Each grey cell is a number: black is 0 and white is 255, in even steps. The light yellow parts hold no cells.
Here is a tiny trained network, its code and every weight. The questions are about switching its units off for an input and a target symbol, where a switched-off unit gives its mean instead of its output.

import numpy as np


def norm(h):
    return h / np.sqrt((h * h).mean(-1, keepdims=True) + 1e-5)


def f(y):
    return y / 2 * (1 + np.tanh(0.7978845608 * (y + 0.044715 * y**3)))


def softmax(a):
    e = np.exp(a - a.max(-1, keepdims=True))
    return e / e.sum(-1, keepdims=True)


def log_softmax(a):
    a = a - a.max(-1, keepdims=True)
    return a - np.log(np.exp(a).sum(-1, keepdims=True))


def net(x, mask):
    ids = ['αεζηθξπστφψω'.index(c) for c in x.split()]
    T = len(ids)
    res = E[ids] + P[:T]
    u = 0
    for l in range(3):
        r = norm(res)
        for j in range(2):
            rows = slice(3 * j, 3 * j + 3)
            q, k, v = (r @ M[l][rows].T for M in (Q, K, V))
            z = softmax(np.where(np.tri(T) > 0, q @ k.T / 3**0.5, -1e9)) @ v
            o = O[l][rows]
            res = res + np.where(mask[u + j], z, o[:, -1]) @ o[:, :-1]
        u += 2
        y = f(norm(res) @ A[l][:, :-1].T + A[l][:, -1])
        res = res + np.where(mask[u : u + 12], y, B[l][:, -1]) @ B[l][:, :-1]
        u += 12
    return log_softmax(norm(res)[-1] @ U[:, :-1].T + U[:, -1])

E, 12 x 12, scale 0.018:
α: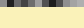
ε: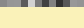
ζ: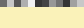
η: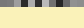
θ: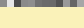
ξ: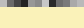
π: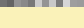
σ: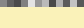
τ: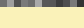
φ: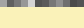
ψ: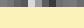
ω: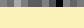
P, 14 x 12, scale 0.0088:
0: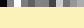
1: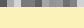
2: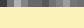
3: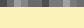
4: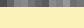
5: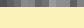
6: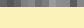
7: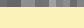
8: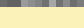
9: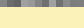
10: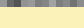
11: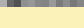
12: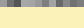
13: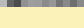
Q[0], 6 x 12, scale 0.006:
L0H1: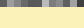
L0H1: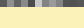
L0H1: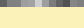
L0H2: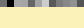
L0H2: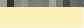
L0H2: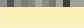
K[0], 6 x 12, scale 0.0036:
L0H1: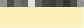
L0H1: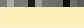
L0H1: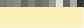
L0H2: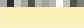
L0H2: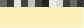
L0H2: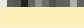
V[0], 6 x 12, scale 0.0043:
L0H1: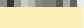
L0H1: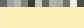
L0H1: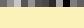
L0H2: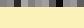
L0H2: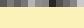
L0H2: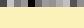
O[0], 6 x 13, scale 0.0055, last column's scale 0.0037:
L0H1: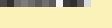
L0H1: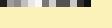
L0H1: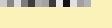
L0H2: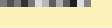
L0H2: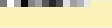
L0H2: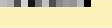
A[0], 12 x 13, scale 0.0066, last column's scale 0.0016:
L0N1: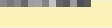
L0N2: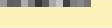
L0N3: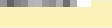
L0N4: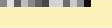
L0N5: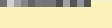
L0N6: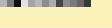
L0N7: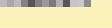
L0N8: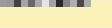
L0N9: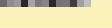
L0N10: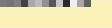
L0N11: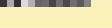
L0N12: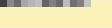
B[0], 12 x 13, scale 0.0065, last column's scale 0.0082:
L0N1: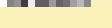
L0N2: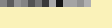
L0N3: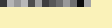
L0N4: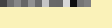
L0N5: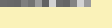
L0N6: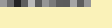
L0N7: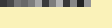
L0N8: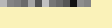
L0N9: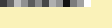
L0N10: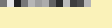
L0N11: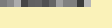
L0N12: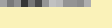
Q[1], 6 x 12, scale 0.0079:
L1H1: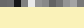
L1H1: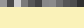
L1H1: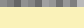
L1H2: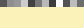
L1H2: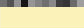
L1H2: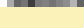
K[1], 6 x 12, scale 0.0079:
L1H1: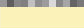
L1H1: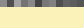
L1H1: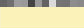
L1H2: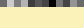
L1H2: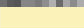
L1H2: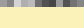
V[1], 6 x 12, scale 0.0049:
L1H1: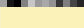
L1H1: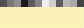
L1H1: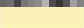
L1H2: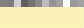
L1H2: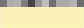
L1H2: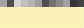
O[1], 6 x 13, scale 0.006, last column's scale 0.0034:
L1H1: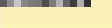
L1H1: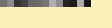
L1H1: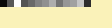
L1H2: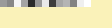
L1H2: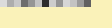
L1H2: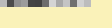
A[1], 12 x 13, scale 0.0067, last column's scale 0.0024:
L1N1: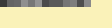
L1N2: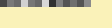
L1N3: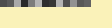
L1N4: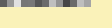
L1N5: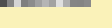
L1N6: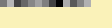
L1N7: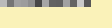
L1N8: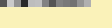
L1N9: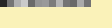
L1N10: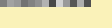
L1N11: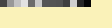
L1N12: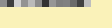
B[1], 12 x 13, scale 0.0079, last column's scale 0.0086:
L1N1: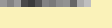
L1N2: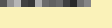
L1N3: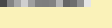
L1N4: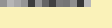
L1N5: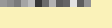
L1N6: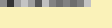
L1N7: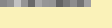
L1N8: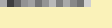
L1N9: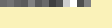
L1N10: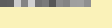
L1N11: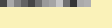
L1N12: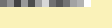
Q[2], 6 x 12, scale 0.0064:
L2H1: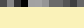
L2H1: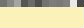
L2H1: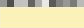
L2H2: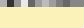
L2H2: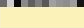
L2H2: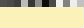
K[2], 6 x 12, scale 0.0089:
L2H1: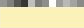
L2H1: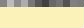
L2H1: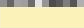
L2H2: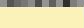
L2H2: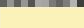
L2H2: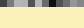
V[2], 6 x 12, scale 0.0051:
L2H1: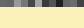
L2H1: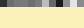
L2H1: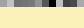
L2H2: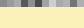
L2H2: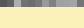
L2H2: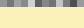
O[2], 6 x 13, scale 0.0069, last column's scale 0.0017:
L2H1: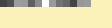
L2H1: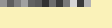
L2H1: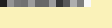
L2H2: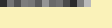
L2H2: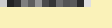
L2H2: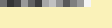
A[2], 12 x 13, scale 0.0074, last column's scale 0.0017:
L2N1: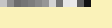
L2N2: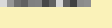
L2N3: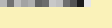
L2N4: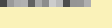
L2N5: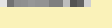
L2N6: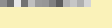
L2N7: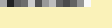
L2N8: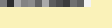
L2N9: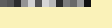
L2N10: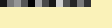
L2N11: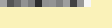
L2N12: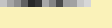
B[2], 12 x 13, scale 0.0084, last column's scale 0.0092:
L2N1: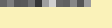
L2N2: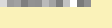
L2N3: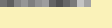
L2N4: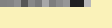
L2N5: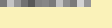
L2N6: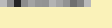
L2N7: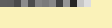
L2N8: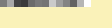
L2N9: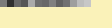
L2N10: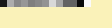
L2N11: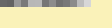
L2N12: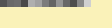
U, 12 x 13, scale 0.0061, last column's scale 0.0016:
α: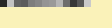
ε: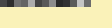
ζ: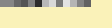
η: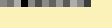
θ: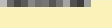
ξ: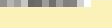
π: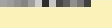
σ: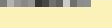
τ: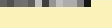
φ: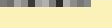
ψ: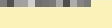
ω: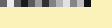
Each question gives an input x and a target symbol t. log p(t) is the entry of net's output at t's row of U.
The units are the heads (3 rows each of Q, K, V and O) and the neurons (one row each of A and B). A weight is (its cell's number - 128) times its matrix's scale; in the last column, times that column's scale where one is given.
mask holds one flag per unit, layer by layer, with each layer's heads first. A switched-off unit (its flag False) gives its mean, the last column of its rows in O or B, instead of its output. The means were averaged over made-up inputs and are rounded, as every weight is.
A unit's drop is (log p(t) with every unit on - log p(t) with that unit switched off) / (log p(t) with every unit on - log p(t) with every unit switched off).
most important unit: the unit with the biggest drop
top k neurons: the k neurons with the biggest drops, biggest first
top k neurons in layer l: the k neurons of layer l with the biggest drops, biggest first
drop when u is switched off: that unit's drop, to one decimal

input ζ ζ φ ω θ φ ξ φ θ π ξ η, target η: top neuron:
(L0N9)
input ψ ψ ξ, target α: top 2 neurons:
(L0N7, L0N9)
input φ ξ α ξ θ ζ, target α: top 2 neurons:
(L0N3, L0N11)
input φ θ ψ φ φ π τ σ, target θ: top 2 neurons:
(L0N10, L0N3)
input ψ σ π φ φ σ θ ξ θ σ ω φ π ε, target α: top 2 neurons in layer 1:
(L1N4, L1N6)
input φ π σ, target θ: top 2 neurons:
(L0N10, L0N9)
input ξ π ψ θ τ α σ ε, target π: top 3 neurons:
(L1N4, L0N9, L2N6)
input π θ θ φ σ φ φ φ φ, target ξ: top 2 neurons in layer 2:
(L2N10, L2N5)
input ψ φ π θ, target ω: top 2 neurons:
(L0N5, L2N12)
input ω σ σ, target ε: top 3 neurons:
(L0N10, L1N8, L1N6)
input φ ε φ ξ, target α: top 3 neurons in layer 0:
(L0N7, L0N9, L0N3)
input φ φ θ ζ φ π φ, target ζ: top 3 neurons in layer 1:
(L1N12, L1N3, L1N2)
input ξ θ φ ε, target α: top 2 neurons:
(L0N9, L1N11)
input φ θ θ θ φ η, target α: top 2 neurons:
(L0N9, L2N10)
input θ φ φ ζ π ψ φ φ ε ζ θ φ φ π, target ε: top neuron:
(L0N6)
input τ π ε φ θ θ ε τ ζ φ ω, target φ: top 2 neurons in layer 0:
(L0N3, L0N12)
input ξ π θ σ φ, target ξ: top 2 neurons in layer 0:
(L0N9, L0N3)
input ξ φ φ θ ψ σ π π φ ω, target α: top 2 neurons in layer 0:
(L0N6, L0N2)
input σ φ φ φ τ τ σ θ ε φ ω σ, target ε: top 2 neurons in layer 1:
(L1N8, L1N6)
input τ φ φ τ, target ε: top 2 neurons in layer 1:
(L1N6, L1N4)
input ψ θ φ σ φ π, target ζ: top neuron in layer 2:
(L2N1)
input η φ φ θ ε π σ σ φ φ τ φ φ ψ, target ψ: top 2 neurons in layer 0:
(L0N9, L0N2)
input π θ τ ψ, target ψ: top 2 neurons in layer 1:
(L1N5, L1N3)
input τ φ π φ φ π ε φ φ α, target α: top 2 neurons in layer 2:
(L2N10, L2N9)
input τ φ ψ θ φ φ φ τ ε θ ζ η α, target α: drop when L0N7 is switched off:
-0.1
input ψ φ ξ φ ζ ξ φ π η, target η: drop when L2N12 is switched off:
0.2
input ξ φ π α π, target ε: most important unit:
L0H1
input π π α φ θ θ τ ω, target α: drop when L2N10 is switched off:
0.3
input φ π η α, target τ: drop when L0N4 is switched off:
0.0
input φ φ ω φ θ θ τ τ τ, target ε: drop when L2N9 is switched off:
0.1
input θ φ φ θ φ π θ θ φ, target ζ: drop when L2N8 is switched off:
0.1
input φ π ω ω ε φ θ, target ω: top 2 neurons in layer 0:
(L0N9, L0N5)
